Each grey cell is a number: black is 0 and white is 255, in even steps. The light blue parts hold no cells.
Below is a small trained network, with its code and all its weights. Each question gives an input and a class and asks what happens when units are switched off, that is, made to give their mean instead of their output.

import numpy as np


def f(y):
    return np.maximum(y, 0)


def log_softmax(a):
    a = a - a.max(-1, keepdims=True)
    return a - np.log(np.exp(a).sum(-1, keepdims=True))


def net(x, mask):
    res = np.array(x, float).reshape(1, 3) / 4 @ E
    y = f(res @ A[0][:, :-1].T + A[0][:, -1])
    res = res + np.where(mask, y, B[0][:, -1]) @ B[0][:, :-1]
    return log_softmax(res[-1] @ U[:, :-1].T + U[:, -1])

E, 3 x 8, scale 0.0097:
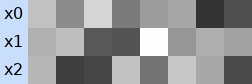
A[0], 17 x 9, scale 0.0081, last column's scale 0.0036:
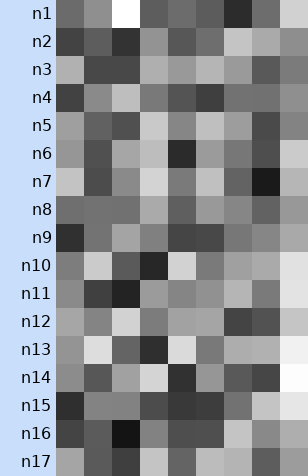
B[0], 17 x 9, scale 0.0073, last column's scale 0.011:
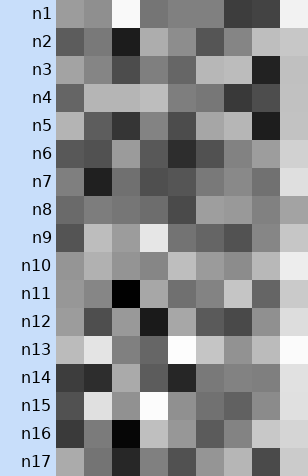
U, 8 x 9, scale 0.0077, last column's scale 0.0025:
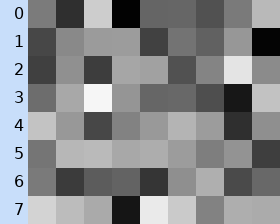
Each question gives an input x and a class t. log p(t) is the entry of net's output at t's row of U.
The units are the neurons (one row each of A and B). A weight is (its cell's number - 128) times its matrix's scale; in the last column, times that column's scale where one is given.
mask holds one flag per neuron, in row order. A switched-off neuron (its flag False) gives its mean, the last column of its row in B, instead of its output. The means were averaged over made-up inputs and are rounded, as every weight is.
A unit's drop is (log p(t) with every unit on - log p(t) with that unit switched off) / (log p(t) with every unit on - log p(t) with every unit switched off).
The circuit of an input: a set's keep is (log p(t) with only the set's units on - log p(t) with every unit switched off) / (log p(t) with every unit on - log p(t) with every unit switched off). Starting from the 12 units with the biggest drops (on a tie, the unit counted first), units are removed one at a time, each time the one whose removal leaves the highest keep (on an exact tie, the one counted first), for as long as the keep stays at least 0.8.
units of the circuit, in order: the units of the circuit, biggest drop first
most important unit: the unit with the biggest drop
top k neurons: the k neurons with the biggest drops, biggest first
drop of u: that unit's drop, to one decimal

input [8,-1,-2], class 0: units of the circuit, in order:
n12; n15
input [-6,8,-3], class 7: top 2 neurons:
n13; n10
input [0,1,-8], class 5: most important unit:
n15
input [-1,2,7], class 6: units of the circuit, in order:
n13; n7
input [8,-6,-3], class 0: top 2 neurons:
n12; n14
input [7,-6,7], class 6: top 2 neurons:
n5; n17
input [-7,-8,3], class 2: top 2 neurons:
n16; n2
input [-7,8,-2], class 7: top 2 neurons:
n13; n10
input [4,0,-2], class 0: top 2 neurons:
n15; n13
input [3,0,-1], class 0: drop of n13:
0.3
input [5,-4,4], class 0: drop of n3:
-0.1
